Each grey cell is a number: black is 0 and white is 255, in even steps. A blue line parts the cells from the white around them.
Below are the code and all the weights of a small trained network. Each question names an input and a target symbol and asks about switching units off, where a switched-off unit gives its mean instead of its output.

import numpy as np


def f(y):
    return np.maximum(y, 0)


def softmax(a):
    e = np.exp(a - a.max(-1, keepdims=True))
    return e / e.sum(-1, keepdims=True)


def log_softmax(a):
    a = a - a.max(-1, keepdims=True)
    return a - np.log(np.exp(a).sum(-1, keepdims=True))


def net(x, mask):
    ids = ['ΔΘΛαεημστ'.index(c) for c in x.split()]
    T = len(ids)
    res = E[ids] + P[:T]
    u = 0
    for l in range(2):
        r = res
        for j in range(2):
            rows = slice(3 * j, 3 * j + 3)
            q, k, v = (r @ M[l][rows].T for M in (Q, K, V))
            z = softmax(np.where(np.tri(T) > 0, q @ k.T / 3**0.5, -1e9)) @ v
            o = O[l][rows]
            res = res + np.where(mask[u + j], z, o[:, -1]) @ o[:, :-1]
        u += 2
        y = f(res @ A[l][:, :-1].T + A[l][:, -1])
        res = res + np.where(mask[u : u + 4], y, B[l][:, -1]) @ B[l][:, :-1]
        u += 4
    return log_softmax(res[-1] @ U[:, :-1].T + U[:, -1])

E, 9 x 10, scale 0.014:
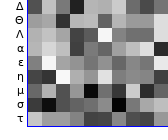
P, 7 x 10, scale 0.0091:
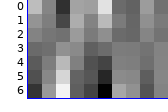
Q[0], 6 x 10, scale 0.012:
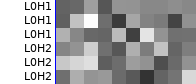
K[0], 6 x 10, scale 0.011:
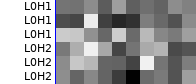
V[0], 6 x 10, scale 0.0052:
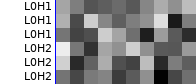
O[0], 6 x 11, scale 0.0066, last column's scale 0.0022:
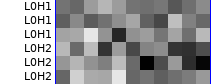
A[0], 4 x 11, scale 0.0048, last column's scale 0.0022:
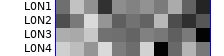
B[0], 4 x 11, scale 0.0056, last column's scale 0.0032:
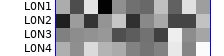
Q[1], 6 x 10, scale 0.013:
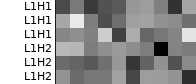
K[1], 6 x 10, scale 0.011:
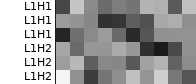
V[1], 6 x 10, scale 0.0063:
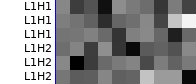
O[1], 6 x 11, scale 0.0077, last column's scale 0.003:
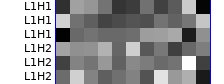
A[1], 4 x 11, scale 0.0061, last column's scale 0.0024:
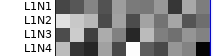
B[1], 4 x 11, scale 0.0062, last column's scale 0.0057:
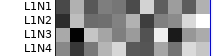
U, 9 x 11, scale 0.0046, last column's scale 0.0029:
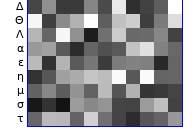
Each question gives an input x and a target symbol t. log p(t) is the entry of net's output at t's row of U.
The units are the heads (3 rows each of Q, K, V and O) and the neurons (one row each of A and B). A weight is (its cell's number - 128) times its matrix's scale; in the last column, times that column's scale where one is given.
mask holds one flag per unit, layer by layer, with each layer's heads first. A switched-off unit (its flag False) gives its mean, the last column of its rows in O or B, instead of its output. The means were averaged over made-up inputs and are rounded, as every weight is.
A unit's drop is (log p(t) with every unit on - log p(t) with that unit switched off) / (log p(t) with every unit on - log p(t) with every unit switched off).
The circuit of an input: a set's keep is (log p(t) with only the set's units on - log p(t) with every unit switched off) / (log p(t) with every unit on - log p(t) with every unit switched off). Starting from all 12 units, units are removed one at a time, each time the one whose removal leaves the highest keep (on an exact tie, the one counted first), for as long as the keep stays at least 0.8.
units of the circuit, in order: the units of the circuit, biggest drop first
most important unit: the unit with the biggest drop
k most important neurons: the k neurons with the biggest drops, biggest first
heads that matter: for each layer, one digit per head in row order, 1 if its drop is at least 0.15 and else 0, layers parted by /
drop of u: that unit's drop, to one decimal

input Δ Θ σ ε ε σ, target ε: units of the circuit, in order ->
(L1H2 L0H1)
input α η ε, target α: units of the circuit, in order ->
(L1H2 L0H1 L1H1)
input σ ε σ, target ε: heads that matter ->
11 / 01
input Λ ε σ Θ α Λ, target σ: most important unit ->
L0H2
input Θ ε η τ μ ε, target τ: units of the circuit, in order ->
(L0H2 L1N2 L1H2)
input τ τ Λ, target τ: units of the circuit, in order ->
(L0H2 L1N2)
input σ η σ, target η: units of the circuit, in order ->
(L1H1 L0H1 L0N2)
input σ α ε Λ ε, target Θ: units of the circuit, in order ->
(L1H1 L0H2 L1H2)
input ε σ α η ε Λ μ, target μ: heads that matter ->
00 / 01
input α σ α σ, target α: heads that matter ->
00 / 01
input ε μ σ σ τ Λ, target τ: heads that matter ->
01 / 00
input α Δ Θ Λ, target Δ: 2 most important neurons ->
(L1N1 L0N4)
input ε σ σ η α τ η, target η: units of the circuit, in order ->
(L0H2 L1H1 L0N2)
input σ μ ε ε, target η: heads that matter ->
11 / 10
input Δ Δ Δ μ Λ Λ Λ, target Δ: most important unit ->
L0H1
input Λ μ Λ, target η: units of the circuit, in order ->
(L1H1 L1H2)
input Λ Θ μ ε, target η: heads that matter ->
00 / 10
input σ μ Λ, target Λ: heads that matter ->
11 / 01
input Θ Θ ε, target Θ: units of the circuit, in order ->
(L1H1 L1H2)
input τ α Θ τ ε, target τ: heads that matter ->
01 / 00
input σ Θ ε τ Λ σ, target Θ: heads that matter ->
00 / 10
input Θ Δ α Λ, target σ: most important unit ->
L0H1
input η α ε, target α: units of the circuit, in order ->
(L1H2 L0H1 L1H1 L0H2)
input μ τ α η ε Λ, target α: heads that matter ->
10 / 11
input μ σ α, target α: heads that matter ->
01 / 01
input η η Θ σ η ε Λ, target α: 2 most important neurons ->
(L1N2 L0N1)
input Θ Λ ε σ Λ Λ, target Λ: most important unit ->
L1H2
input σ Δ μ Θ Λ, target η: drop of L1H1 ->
0.8
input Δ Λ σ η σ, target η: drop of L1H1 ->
0.8
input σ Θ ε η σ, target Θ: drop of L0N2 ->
-0.1
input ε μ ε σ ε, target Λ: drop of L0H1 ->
0.2
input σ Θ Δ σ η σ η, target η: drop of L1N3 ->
0.0
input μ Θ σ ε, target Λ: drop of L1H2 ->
0.1
